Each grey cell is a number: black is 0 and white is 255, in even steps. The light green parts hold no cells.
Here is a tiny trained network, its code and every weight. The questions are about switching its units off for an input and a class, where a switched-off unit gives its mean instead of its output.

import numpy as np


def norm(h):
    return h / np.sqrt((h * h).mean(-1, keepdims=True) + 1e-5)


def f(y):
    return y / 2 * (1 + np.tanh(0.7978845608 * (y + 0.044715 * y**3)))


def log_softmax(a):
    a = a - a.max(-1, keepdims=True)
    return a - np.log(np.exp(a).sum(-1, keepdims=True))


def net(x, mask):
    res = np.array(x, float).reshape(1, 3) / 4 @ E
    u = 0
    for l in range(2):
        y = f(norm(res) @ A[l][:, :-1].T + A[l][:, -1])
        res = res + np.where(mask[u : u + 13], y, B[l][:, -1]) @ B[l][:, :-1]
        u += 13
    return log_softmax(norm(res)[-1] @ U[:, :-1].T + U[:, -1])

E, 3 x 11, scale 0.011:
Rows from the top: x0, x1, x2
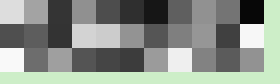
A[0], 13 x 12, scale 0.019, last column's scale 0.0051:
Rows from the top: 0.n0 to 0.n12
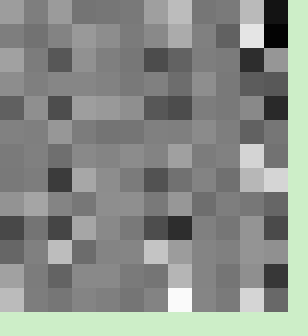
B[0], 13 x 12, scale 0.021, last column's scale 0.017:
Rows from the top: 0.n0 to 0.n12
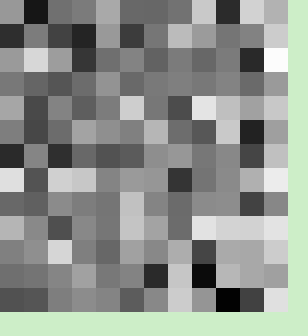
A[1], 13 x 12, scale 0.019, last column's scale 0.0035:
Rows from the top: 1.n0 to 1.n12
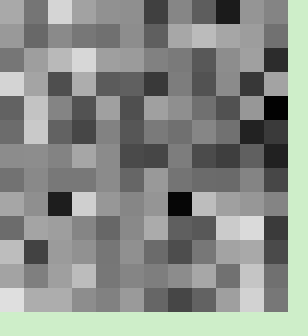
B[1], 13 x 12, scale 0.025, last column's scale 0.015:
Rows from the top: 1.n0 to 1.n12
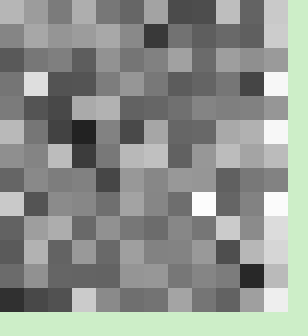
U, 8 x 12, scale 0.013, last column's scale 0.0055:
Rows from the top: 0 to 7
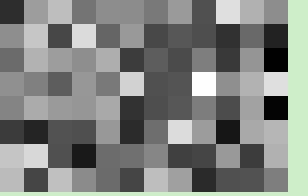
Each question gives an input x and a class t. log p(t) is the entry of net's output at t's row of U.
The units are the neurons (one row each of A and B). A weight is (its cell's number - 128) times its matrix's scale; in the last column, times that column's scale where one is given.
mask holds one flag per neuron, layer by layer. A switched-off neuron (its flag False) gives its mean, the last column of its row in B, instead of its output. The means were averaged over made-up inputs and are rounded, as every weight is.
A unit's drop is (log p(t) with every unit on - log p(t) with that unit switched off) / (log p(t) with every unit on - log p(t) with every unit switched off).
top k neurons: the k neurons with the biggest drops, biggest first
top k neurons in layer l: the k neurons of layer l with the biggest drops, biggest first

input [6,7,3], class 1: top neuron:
(0.n11)
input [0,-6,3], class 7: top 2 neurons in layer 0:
(0.n9, 0.n2)
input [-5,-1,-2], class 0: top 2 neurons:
(0.n10, 0.n12)
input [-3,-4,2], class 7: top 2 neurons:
(0.n9, 0.n0)
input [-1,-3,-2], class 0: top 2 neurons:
(0.n2, 0.n12)
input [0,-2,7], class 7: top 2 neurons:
(1.n0, 0.n1)
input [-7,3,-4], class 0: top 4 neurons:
(0.n10, 1.n9, 0.n1, 0.n0)
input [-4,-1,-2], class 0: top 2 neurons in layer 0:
(0.n10, 0.n12)
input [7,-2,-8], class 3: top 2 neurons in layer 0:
(0.n9, 0.n4)
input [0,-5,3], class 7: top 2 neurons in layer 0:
(0.n9, 0.n2)
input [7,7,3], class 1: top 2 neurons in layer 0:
(0.n11, 0.n2)
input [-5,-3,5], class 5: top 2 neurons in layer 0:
(0.n7, 0.n12)
